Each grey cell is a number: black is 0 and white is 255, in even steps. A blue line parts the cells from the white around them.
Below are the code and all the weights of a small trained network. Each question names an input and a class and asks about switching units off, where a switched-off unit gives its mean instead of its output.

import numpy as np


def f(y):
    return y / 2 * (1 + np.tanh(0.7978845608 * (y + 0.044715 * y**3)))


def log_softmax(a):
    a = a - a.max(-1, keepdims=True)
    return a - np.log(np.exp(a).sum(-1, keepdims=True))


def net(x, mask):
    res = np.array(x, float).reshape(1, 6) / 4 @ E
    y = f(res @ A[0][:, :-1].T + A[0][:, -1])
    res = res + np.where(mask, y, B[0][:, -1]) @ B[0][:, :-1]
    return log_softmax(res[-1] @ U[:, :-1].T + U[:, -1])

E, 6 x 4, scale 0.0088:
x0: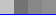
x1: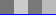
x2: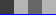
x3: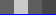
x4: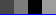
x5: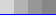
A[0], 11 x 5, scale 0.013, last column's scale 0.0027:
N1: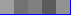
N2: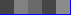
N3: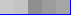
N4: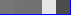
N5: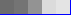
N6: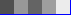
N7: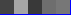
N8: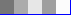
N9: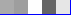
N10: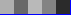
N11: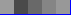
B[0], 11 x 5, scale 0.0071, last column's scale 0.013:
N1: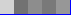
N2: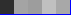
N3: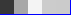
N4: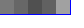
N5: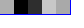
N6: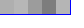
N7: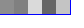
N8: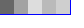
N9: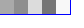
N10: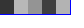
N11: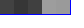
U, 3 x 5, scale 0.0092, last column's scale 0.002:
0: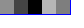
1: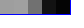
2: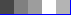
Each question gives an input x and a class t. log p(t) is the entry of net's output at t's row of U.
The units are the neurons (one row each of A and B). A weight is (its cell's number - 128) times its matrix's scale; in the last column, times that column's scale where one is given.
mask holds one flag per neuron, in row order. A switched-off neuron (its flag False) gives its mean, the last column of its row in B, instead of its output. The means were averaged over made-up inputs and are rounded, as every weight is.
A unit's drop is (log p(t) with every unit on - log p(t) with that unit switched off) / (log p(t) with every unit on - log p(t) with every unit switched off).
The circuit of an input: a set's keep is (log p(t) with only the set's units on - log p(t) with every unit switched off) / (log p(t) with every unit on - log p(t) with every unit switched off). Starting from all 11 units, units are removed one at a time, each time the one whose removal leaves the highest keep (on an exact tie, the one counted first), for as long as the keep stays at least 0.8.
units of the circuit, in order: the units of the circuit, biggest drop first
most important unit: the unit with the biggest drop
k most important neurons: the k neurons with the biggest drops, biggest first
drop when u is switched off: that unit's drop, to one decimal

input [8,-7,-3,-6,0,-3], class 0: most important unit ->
N11
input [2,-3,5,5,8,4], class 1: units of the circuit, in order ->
(N3; N7)
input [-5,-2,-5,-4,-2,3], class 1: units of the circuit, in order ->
(N3; N2)
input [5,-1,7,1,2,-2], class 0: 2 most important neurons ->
(N3; N8)
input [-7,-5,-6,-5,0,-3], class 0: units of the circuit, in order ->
(N3; N8; N9)
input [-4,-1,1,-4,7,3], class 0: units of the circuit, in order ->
(N3; N8)
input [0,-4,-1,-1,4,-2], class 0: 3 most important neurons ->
(N3; N8; N9)
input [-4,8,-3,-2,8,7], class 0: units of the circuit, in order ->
(N8; N9)
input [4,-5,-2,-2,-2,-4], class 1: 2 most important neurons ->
(N3; N5)
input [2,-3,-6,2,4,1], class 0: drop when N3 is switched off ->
0.1
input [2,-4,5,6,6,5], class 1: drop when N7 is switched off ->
0.2
